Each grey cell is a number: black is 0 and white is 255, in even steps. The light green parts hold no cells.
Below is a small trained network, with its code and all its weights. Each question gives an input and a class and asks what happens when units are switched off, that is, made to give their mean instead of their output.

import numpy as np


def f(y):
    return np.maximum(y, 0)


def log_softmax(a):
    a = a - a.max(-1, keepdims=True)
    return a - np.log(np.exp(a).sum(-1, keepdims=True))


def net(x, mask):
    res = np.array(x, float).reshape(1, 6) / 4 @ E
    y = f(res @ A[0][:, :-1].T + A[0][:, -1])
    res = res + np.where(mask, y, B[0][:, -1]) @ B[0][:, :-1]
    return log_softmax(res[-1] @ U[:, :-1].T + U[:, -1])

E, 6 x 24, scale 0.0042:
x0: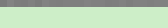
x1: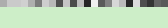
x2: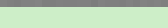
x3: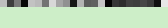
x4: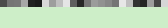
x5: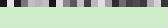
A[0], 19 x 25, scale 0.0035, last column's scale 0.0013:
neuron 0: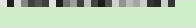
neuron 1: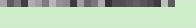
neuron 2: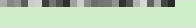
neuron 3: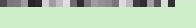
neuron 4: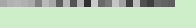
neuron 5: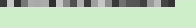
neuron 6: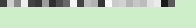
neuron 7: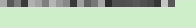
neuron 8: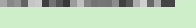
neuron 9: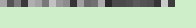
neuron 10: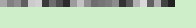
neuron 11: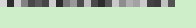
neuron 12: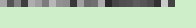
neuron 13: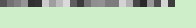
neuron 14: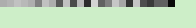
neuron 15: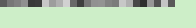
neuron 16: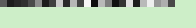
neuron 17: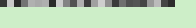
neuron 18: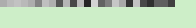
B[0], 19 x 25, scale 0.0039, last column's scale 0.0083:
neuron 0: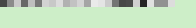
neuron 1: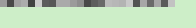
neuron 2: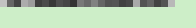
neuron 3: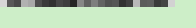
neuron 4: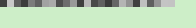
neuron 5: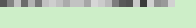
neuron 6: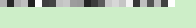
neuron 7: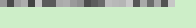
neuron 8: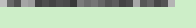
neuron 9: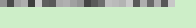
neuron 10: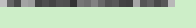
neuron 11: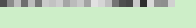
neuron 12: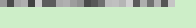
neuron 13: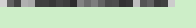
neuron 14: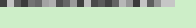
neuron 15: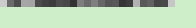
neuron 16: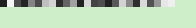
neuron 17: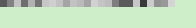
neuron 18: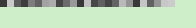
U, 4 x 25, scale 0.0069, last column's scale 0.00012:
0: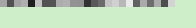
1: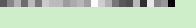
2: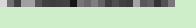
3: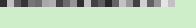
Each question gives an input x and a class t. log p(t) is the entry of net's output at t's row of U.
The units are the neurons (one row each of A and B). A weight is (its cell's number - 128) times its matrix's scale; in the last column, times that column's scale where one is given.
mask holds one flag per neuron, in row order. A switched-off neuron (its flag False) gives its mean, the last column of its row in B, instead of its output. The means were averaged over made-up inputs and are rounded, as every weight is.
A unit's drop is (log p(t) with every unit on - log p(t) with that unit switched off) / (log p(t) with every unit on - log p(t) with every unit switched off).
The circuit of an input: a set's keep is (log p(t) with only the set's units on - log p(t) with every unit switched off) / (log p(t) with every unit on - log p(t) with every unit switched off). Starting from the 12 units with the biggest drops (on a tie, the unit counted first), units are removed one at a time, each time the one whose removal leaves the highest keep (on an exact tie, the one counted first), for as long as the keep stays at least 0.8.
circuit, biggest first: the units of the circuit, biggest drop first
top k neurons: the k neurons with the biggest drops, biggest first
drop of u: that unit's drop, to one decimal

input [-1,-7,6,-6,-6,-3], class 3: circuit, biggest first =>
[neuron 16]
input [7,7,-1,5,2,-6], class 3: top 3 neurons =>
[neuron 18; neuron 14; neuron 4]
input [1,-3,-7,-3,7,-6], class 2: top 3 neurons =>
[neuron 3; neuron 13; neuron 15]
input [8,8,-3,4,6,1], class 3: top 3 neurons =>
[neuron 18; neuron 14; neuron 4]
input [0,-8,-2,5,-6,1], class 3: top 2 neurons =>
[neuron 16; neuron 3]
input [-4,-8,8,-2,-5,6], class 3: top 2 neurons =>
[neuron 16; neuron 0]
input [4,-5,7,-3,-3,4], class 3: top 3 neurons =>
[neuron 16; neuron 0; neuron 11]
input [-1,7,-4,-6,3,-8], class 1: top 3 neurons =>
[neuron 0; neuron 11; neuron 16]
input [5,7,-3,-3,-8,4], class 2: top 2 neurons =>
[neuron 2; neuron 10]
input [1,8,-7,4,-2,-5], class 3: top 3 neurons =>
[neuron 18; neuron 14; neuron 4]
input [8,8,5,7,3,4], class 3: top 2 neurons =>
[neuron 18; neuron 14]
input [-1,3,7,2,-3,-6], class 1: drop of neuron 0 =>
0.2
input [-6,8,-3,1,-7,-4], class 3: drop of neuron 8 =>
-0.1
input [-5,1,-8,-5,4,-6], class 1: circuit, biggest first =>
[neuron 0]
